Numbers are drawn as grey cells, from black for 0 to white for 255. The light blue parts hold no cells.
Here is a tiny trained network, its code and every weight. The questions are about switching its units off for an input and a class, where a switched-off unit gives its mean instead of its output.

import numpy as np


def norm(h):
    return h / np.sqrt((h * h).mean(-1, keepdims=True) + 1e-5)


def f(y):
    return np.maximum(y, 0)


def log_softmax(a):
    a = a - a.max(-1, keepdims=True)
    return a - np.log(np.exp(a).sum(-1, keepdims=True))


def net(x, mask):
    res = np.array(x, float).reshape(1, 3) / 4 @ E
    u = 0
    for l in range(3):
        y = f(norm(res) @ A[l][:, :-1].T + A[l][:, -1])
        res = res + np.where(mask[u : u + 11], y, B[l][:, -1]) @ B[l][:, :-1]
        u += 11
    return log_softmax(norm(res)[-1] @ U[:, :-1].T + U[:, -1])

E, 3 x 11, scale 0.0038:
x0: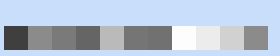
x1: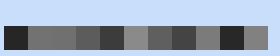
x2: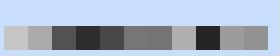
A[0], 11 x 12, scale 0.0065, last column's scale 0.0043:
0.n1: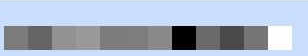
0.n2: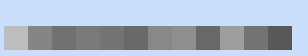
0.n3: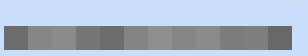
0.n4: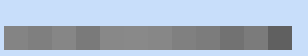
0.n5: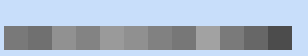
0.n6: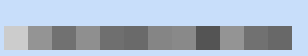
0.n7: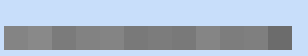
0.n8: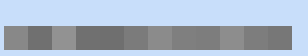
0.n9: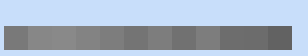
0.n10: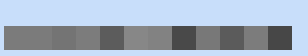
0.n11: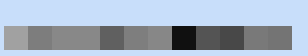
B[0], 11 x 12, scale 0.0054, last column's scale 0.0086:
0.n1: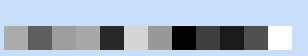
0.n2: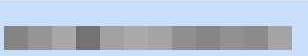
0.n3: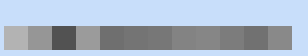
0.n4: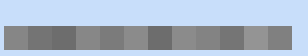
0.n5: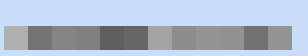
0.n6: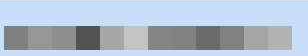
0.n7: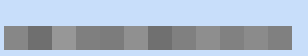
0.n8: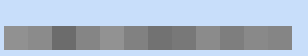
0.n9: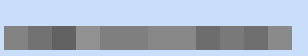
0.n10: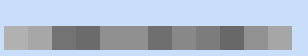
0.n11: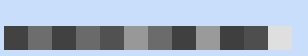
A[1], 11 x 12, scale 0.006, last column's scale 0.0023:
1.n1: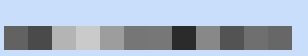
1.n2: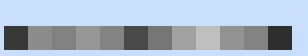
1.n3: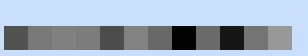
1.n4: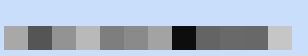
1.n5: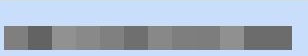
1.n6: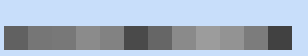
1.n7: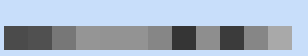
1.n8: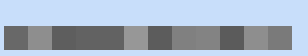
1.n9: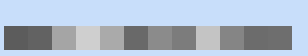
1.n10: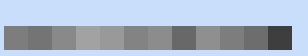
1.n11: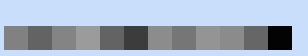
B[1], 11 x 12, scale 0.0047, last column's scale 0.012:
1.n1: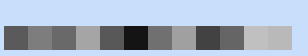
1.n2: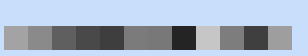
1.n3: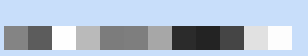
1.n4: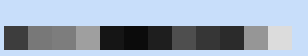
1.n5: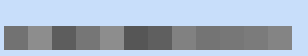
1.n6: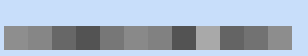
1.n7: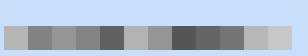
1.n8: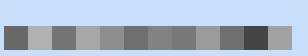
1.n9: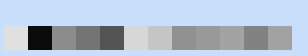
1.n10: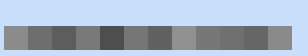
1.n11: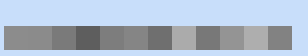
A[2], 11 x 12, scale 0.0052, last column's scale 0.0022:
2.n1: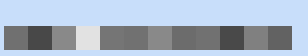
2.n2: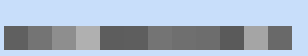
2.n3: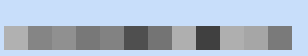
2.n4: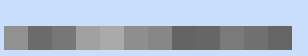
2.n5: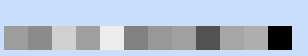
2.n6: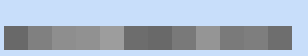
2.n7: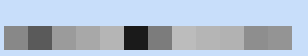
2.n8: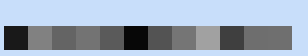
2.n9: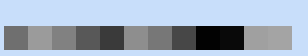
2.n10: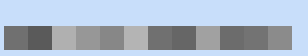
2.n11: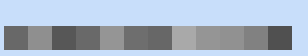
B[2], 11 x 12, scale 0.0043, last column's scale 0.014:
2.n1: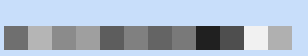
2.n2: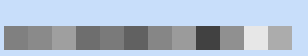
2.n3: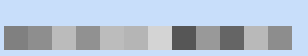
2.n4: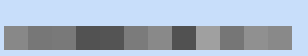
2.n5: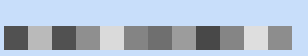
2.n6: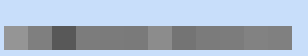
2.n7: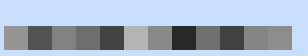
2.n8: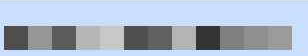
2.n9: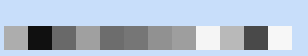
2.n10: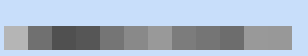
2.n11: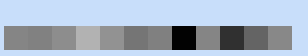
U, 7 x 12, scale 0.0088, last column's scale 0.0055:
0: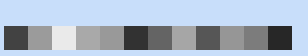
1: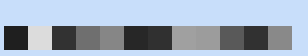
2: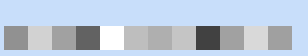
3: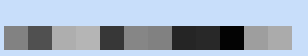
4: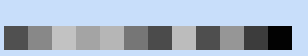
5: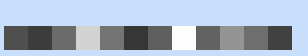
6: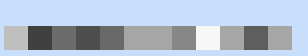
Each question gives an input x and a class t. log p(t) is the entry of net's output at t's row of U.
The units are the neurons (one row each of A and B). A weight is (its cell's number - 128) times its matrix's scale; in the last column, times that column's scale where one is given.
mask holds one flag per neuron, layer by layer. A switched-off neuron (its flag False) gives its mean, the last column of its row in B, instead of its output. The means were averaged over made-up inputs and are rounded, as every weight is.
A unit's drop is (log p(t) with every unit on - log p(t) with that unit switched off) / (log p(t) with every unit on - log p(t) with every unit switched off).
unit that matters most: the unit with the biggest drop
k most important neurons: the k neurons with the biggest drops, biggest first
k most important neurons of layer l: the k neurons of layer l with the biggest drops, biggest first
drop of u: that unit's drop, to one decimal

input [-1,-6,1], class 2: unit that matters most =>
0.n1
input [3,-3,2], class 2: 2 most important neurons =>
(0.n1; 0.n11)
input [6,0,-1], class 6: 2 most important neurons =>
(0.n1; 1.n4)
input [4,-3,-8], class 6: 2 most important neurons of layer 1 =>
(1.n3; 1.n4)
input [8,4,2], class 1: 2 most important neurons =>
(0.n1; 2.n9)
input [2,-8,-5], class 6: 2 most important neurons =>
(0.n1; 1.n3)
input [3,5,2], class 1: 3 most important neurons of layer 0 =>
(0.n1; 0.n11; 0.n6)
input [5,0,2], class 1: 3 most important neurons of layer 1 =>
(1.n3; 1.n9; 1.n7)
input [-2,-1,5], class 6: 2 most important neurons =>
(0.n1; 0.n6)
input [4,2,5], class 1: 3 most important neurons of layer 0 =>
(0.n1; 0.n6; 0.n10)
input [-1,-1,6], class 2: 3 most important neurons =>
(0.n1; 1.n4; 0.n11)
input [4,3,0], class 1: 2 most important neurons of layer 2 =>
(2.n9; 2.n8)
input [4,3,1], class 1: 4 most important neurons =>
(0.n1; 1.n3; 0.n11; 2.n9)
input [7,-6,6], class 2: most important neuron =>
(2.n9)
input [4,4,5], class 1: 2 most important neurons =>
(0.n1; 1.n3)
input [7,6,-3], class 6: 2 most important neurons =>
(0.n1; 1.n4)
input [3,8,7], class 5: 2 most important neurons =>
(0.n1; 0.n11)
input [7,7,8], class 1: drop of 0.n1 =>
1.0
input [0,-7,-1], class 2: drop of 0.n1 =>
0.9
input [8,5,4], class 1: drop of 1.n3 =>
0.1
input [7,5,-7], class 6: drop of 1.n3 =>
0.3
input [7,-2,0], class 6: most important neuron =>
(1.n4)
